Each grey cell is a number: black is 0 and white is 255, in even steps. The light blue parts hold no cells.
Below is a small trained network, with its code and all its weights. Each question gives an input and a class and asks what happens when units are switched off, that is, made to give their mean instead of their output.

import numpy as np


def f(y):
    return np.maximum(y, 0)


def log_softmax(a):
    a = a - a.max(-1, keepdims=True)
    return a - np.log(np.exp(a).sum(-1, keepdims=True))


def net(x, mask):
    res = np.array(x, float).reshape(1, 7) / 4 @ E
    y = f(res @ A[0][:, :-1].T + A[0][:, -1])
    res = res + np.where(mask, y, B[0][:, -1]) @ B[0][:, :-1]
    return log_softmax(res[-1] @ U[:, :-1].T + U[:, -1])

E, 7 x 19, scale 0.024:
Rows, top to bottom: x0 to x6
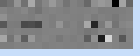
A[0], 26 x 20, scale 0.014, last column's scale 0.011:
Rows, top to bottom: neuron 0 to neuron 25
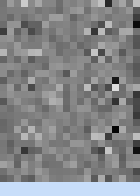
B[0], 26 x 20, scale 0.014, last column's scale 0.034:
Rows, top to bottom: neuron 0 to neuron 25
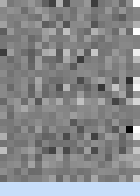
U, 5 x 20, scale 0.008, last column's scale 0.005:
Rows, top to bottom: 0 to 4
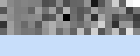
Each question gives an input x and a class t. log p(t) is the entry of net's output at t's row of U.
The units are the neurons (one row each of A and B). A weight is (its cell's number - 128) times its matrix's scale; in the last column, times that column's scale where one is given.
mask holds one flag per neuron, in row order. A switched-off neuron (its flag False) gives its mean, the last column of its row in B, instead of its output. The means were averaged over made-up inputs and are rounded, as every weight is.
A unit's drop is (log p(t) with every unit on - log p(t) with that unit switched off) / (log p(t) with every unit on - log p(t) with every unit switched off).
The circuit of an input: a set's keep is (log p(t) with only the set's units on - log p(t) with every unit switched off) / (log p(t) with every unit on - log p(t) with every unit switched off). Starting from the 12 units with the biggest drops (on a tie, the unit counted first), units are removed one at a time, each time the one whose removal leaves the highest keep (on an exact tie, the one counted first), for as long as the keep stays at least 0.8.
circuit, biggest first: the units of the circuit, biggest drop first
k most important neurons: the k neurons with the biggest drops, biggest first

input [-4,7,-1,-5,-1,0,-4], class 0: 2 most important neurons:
neuron 4; neuron 19
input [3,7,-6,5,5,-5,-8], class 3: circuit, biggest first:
neuron 14
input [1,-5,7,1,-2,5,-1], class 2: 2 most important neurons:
neuron 4; neuron 21
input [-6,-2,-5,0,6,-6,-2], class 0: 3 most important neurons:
neuron 0; neuron 18; neuron 7
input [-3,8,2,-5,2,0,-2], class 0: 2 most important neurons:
neuron 4; neuron 19
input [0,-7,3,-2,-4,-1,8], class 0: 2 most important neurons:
neuron 18; neuron 11
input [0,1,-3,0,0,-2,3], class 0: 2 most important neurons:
neuron 18; neuron 7
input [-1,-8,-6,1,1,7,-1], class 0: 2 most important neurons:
neuron 21; neuron 4
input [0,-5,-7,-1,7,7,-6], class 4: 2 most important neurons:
neuron 7; neuron 18
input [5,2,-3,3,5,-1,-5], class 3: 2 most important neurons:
neuron 14; neuron 12
